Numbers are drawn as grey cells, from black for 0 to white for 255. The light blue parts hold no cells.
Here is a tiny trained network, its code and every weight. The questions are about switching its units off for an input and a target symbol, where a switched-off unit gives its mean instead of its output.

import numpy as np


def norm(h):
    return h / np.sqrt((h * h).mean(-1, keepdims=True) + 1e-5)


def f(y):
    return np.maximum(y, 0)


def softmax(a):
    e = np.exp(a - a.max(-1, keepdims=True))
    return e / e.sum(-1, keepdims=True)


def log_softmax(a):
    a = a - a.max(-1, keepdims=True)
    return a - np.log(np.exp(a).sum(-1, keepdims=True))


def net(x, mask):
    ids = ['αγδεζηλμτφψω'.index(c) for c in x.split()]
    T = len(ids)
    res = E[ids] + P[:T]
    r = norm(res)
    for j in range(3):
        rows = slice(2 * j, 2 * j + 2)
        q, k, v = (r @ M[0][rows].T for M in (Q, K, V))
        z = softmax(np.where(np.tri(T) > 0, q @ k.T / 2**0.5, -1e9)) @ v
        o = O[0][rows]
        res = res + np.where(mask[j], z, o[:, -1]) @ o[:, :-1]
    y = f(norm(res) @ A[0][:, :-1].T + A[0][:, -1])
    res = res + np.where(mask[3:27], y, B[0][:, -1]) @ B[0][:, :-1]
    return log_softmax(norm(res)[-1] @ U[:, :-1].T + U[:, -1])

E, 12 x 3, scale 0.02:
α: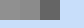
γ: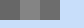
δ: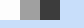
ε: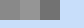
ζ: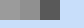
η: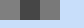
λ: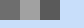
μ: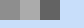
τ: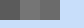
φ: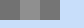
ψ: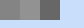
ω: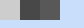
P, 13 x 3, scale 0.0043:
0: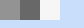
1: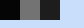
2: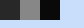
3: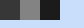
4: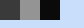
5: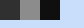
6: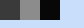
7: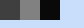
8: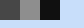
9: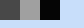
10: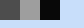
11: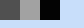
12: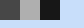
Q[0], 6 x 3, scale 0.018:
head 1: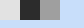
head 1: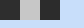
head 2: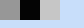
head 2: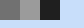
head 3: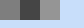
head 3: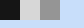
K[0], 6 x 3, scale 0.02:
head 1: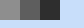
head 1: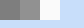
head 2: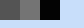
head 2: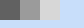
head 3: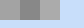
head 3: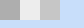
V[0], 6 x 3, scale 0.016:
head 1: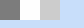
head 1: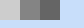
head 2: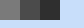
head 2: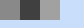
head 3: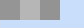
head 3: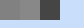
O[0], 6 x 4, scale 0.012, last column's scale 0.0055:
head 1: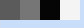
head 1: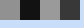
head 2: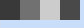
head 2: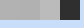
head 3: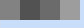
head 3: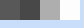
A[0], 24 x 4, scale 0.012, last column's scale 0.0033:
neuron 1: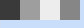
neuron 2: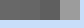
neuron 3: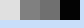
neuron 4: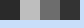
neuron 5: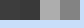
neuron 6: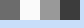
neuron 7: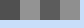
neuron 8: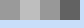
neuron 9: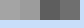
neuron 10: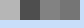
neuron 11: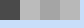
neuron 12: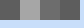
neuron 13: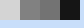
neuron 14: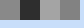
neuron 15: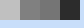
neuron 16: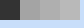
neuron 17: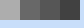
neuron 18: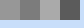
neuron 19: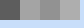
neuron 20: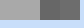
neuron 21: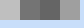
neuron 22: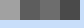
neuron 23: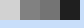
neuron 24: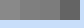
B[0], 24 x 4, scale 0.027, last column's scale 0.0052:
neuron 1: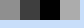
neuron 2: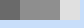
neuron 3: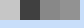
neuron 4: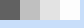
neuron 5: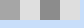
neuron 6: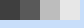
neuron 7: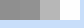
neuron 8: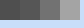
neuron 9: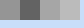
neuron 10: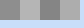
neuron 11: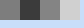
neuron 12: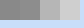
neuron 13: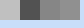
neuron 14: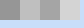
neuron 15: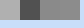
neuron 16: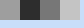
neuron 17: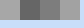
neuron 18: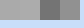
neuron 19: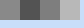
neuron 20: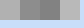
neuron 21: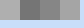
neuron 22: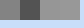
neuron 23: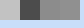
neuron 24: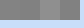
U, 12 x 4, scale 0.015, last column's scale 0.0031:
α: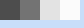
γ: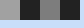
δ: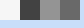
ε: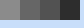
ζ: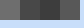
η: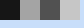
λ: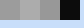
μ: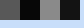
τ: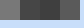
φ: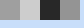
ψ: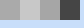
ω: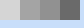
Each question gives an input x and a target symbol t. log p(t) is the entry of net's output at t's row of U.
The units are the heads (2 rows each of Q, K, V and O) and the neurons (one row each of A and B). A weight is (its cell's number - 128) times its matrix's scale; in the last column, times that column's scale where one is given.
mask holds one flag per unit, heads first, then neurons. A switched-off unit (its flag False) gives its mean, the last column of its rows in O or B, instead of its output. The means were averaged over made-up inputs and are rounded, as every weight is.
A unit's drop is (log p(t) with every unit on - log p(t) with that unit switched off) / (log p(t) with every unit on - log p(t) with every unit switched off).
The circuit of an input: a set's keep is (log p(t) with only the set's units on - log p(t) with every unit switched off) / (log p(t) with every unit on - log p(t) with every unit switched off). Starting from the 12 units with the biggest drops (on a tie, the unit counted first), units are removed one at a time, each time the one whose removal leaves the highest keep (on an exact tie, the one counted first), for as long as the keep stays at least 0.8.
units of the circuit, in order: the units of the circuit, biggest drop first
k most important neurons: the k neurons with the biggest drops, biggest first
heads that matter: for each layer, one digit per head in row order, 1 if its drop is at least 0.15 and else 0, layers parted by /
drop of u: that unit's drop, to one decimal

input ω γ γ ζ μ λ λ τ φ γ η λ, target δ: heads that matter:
110
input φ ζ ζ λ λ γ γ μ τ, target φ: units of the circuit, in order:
(head 1; head 2)
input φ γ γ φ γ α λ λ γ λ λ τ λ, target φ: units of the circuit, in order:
(head 1)
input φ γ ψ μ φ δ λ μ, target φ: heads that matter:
110
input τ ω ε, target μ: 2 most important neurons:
(neuron 1; neuron 6)
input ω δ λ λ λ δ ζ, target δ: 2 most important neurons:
(neuron 1; neuron 4)
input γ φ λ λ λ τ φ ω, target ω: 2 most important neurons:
(neuron 5; neuron 1)
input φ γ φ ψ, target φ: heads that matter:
100
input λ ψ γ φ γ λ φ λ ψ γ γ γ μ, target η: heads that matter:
110
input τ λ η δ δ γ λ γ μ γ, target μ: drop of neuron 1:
0.2
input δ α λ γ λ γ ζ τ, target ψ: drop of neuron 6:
0.1
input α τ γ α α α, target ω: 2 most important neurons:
(neuron 4; neuron 6)
